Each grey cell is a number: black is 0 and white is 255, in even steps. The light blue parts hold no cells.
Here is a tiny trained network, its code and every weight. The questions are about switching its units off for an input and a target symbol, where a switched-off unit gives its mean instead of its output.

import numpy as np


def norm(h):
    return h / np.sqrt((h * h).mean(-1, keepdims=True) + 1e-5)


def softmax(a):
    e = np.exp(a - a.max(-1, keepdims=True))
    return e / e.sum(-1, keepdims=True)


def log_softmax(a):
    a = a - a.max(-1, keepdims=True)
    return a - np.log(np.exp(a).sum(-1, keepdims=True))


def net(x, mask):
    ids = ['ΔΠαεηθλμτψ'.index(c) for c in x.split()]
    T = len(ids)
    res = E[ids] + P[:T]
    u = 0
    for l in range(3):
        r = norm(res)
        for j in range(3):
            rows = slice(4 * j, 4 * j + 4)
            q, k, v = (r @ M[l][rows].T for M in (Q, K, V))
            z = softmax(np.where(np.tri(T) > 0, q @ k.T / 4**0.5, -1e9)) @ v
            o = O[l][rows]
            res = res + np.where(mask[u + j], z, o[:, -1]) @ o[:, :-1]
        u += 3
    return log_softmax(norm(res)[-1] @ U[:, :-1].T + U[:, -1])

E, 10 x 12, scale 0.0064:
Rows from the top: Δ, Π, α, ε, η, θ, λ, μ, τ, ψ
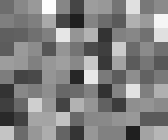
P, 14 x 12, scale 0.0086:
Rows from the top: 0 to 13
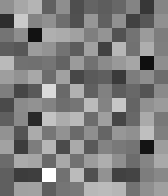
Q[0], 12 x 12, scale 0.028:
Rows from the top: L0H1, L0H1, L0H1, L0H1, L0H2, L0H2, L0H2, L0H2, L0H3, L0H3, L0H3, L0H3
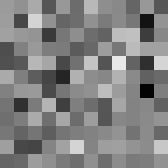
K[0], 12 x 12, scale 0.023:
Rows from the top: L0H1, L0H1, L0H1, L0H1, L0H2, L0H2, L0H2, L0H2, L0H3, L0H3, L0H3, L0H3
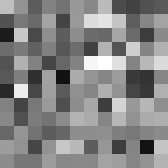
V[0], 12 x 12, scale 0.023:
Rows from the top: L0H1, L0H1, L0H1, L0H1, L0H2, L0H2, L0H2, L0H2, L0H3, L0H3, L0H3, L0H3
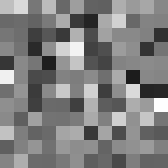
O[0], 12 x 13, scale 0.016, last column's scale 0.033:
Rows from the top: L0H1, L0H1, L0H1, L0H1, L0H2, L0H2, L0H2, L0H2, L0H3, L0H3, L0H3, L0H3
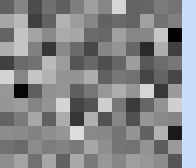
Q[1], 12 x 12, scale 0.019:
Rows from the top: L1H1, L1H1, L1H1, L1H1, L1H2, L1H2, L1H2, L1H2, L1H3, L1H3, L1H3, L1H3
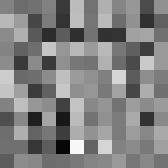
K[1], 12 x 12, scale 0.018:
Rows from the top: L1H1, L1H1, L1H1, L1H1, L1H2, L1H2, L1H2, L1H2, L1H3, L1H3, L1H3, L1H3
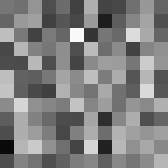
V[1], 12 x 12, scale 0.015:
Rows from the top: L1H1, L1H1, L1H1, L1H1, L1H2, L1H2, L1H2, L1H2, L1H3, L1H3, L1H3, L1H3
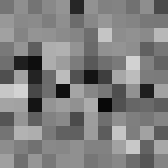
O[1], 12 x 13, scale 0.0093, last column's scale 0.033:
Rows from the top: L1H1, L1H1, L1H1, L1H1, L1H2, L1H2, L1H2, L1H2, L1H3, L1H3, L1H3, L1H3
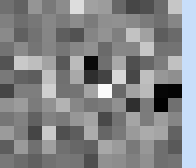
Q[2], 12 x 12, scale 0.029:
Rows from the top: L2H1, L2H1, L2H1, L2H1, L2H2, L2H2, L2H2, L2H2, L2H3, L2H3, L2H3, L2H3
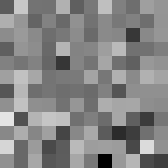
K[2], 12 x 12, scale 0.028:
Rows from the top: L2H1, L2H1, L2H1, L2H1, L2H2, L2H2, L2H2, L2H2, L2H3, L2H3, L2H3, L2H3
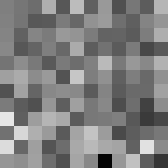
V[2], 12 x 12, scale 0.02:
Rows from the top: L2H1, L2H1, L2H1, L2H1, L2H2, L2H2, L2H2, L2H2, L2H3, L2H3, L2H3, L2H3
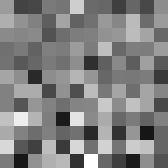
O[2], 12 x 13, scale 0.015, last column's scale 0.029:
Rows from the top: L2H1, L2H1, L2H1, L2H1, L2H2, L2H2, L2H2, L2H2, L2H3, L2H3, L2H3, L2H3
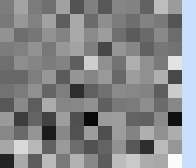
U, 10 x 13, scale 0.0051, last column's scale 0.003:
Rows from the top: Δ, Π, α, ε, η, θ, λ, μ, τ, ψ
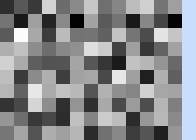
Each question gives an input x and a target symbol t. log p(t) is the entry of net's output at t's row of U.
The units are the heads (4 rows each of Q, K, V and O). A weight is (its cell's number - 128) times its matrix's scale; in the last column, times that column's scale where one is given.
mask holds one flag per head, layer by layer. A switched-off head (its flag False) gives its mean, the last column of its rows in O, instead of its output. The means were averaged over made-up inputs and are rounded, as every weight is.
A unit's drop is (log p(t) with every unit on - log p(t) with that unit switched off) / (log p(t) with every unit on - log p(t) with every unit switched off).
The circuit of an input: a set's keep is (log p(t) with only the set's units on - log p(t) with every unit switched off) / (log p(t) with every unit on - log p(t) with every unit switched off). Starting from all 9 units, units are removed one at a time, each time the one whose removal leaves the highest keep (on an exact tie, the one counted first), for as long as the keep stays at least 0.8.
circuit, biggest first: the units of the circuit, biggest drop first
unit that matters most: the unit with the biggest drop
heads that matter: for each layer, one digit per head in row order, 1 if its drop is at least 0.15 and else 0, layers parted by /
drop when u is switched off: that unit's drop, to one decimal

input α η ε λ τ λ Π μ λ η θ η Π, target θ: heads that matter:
011 / 000 / 001
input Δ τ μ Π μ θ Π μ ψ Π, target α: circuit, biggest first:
(L0H2)
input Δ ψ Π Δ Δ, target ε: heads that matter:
011 / 010 / 000
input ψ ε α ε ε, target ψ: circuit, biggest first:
(L0H3, L0H2, L1H2, L0H1)
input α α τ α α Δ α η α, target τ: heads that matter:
111 / 000 / 001
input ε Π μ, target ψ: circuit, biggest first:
(L0H3, L1H2, L0H2, L0H1)
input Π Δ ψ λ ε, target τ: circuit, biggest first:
(L0H3, L0H2, L2H3, L0H1)
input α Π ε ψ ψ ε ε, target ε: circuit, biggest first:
(L0H2, L1H2)
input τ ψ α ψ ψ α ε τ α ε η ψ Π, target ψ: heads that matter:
111 / 010 / 001
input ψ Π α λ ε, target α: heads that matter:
011 / 000 / 100
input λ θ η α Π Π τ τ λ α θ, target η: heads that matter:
111 / 000 / 001
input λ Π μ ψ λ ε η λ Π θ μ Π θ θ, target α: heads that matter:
110 / 000 / 001
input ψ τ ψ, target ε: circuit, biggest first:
(L0H3, L0H2, L1H2)
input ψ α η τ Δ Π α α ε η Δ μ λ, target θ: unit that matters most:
L0H3
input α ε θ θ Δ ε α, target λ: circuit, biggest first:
(L0H2, L0H3, L0H1, L2H3)
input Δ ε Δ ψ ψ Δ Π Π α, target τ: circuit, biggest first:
(L0H2, L0H3, L2H3, L0H1)
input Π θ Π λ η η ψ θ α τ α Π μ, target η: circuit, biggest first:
(L0H3, L2H3, L0H1, L0H2)
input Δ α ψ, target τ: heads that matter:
011 / 000 / 001
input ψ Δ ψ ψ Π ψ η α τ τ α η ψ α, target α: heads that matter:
101 / 000 / 000
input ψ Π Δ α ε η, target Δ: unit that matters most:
L2H3
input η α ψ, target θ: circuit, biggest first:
(L0H2, L0H3, L2H3)
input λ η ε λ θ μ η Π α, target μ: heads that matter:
111 / 000 / 001
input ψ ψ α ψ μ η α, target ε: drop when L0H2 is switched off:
1.0
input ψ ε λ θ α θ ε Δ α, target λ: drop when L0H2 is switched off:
0.4
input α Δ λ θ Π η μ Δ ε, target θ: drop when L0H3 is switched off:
0.5
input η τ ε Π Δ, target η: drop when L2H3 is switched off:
0.3
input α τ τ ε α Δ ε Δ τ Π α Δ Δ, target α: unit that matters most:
L0H2
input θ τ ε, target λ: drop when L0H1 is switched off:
0.2
